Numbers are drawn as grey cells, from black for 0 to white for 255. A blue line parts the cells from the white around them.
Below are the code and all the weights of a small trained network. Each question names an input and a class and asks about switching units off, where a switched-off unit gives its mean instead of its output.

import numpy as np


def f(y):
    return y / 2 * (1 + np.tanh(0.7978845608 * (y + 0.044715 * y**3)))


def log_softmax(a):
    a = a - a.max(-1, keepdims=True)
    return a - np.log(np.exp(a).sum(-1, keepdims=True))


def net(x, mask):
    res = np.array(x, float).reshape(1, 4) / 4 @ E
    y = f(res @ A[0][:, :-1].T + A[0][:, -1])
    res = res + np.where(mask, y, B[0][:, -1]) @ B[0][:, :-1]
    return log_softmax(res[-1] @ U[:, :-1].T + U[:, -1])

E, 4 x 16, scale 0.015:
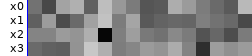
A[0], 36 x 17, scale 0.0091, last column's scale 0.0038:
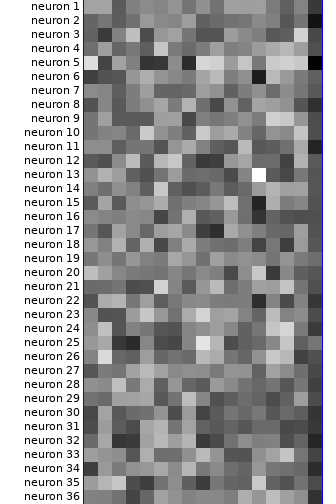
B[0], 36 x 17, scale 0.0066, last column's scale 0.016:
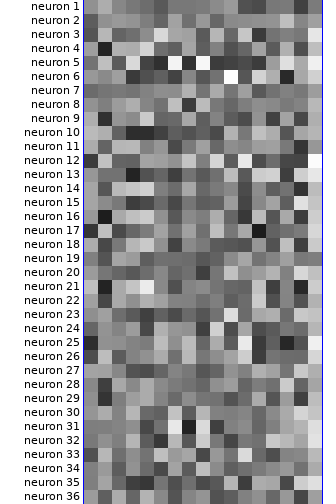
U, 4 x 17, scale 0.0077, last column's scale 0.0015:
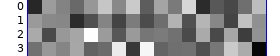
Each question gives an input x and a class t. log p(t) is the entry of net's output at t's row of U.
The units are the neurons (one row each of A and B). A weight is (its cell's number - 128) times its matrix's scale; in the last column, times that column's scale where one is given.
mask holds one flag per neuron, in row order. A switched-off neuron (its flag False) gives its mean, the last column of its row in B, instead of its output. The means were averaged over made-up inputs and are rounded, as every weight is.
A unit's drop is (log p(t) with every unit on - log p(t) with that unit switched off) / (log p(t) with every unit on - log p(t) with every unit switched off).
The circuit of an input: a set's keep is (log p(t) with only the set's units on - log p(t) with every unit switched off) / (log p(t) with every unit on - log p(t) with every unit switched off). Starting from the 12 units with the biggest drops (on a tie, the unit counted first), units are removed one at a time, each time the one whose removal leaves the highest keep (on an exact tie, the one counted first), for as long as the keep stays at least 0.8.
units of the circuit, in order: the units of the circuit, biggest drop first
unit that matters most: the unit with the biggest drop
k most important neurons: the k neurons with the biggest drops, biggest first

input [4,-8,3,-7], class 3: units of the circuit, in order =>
(neuron 5)
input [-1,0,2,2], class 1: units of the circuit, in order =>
(neuron 12; neuron 5)
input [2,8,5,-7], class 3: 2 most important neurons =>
(neuron 31; neuron 32)
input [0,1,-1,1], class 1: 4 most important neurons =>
(neuron 5; neuron 12; neuron 25; neuron 16)
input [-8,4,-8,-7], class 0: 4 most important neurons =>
(neuron 25; neuron 26; neuron 33; neuron 24)
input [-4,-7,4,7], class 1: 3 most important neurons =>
(neuron 6; neuron 10; neuron 23)
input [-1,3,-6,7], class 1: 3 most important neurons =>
(neuron 6; neuron 15; neuron 23)
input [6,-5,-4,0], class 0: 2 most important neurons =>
(neuron 12; neuron 3)
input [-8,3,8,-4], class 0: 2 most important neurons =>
(neuron 25; neuron 26)
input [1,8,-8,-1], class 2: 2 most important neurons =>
(neuron 21; neuron 4)
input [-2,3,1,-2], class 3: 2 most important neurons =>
(neuron 12; neuron 6)
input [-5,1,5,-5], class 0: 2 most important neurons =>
(neuron 25; neuron 26)
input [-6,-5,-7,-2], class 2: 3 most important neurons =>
(neuron 21; neuron 9; neuron 4)
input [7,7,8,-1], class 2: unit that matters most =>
neuron 16
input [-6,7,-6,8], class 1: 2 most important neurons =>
(neuron 6; neuron 15)
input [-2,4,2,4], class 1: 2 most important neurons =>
(neuron 5; neuron 6)
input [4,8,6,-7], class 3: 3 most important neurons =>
(neuron 31; neuron 32; neuron 30)
